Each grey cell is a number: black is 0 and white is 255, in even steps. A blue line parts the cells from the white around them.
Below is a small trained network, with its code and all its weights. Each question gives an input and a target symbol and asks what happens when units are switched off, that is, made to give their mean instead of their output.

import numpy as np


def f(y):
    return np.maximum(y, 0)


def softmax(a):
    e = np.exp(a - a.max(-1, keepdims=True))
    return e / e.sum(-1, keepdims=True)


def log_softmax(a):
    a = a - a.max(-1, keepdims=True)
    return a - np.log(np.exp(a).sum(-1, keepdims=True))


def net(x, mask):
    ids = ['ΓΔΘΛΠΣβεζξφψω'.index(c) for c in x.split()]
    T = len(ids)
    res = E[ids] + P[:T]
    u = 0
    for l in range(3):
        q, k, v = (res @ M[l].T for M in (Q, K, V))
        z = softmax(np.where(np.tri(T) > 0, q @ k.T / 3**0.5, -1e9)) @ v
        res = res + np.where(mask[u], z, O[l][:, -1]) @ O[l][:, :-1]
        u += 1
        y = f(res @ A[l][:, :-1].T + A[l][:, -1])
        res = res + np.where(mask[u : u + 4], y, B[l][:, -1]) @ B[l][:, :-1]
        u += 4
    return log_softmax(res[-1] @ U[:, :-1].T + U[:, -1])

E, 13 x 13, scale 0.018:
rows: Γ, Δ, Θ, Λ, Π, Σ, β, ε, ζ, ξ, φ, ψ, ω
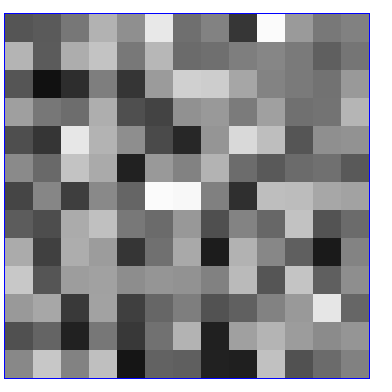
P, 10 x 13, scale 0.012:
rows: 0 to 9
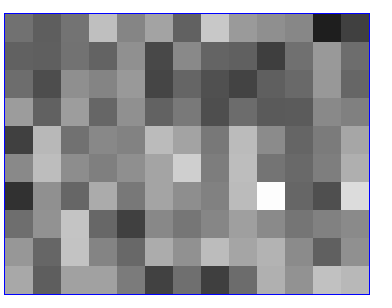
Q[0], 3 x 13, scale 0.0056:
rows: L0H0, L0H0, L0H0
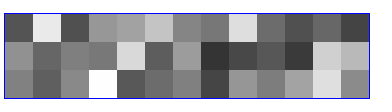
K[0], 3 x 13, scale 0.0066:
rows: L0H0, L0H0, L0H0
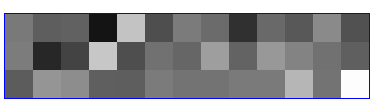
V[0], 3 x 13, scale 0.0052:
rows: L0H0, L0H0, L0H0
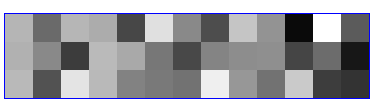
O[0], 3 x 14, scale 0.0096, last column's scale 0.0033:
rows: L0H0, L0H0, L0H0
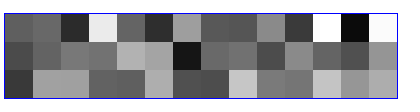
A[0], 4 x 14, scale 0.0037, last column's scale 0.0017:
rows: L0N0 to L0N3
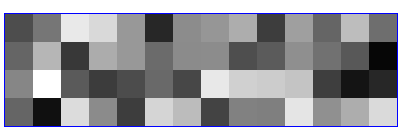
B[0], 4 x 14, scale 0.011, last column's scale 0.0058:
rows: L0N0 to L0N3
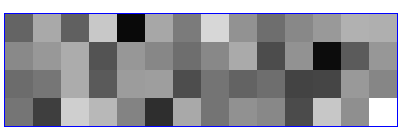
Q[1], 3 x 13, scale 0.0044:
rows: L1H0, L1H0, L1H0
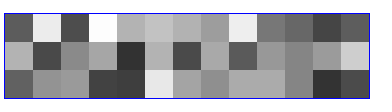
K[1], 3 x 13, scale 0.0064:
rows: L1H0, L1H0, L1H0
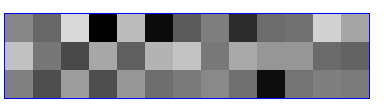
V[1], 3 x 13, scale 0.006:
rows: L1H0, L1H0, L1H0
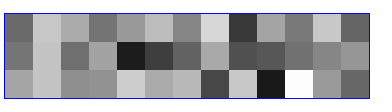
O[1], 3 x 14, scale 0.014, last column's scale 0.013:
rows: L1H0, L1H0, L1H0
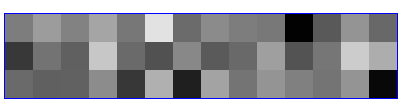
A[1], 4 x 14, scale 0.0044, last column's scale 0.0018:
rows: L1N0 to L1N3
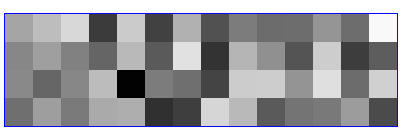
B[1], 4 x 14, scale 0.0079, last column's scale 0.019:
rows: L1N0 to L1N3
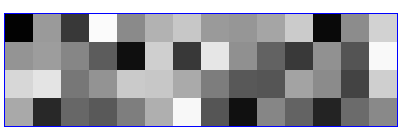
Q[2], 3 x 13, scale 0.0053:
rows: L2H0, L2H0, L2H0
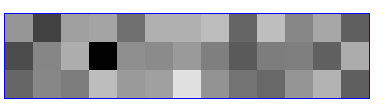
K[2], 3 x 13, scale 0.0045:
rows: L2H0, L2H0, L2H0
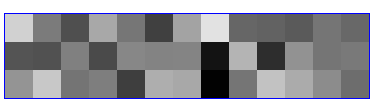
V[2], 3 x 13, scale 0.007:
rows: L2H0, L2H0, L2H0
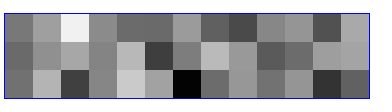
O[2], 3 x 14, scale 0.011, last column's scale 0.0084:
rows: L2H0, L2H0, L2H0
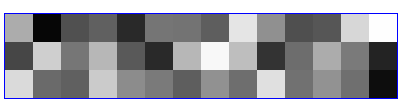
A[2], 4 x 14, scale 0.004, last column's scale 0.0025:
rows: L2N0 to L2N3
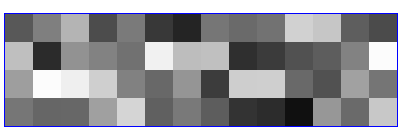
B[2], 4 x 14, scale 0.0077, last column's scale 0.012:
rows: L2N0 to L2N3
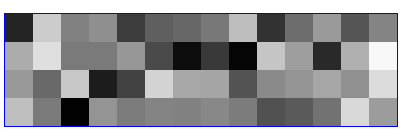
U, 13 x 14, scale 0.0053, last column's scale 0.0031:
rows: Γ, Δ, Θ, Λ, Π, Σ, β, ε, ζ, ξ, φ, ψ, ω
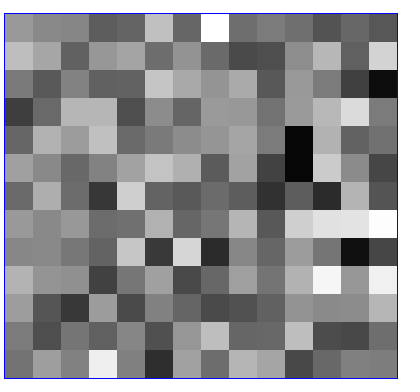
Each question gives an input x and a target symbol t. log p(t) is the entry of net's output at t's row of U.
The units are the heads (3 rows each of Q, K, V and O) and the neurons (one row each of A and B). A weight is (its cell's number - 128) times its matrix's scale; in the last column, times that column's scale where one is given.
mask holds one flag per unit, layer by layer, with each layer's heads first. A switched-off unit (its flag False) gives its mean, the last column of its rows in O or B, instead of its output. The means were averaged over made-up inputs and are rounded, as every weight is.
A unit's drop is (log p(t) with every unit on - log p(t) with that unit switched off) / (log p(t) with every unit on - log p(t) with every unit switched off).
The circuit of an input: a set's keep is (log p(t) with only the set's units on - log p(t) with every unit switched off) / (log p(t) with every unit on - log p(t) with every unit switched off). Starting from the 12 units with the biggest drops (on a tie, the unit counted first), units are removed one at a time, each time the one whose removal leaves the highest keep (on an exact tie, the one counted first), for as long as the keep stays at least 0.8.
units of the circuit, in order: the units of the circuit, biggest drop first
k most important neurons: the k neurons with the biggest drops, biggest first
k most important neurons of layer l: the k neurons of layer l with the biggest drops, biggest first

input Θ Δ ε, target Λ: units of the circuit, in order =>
[L0H0; L0N0]
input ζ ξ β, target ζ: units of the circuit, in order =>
[L1H0; L0N3]
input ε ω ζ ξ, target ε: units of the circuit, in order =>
[L0H0; L1H0]
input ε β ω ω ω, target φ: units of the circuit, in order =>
[L2H0; L0N3]
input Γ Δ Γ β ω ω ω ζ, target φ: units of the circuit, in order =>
[L2H0; L0H0; L0N3]
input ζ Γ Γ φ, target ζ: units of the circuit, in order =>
[L1H0]
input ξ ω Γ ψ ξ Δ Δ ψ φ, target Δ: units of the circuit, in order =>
[L2H0; L1N2; L1H0]
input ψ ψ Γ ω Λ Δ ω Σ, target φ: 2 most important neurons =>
[L0N3; L2N1]
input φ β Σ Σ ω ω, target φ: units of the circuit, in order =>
[L0N3; L2H0]
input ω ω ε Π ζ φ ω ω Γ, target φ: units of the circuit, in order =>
[L2H0; L0H0; L0N3]
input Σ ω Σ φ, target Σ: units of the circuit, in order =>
[L1H0; L2N1]
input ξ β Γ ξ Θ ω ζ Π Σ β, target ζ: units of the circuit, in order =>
[L1H0; L0H0; L0N0; L0N3]
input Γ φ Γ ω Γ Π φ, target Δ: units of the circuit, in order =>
[L2H0; L0H0]
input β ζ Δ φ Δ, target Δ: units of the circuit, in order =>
[L2H0; L1H0]
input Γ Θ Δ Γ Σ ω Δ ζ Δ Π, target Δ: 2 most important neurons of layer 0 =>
[L0N0; L0N3]
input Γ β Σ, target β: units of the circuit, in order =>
[L2N1; L1H0]
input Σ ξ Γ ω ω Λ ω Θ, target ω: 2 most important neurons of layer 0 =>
[L0N3; L0N1]
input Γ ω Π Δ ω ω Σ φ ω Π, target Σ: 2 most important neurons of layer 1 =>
[L1N2; L1N0]
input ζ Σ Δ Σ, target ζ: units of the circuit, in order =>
[L1H0]
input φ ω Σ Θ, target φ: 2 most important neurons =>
[L0N3; L1N1]
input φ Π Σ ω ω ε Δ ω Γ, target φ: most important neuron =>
[L2N1]
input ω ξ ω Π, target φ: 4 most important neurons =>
[L1N3; L0N0; L0N3; L1N0]
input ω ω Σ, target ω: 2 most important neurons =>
[L1N2; L2N2]
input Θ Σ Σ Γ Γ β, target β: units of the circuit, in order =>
[L2H0; L2N1]
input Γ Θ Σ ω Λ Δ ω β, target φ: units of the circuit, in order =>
[L2H0; L2N1; L0N3]
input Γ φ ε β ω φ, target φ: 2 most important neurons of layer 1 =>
[L1N1; L1N2]
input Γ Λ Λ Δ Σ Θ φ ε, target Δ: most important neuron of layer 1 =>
[L1N2]
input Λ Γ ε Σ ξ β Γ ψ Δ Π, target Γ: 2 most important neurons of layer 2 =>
[L2N2; L2N1]
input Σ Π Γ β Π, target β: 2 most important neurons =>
[L1N3; L2N1]
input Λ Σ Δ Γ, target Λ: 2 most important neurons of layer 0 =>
[L0N0; L0N3]
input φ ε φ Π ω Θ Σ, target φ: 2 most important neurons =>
[L1N1; L0N3]
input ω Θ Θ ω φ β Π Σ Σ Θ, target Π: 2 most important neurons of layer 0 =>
[L0N0; L0N3]
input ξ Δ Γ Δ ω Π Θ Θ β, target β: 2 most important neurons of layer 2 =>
[L2N1; L2N2]
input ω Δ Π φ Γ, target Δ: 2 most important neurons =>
[L1N0; L1N1]
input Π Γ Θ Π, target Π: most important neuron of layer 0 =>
[L0N0]
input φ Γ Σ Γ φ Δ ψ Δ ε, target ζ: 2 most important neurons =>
[L1N2; L0N3]
